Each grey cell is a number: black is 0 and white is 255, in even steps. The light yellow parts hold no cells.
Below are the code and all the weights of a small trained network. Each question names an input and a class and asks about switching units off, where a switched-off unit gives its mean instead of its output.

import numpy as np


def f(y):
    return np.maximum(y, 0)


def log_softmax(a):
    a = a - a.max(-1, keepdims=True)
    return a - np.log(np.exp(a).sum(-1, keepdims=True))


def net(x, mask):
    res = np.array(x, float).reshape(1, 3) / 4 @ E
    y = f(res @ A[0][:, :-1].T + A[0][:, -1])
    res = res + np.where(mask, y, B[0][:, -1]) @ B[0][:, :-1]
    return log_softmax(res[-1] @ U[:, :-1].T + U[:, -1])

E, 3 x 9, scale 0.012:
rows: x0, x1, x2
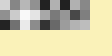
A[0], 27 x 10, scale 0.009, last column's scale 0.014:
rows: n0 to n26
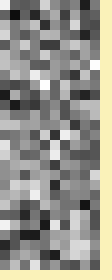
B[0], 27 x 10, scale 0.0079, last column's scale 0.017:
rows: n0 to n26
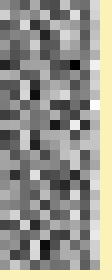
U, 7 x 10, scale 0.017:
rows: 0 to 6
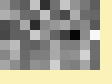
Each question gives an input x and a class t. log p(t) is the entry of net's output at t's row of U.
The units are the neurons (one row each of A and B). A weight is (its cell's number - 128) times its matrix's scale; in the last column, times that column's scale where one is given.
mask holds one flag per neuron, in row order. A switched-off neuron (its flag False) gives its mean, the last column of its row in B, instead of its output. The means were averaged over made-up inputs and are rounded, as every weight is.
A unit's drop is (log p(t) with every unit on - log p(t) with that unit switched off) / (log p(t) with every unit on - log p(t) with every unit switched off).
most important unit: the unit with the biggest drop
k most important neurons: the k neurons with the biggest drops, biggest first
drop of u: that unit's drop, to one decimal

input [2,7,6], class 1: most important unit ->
n18
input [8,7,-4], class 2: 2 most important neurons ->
[n14; n22]
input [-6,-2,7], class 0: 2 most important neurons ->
[n24; n25]
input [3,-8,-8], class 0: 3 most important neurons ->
[n0; n3; n20]
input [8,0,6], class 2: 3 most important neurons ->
[n22; n2; n14]
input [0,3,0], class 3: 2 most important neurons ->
[n1; n21]
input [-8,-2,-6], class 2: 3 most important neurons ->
[n8; n9; n13]
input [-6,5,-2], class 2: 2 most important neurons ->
[n8; n9]
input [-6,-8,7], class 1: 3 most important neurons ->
[n10; n23; n21]
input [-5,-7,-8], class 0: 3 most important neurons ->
[n0; n3; n20]
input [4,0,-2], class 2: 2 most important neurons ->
[n22; n14]
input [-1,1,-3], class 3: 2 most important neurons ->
[n25; n4]
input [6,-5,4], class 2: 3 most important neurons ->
[n22; n2; n14]
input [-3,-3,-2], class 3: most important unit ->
n22
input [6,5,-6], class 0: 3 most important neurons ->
[n15; n0; n3]
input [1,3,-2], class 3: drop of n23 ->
0.1
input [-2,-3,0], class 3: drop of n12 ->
0.2
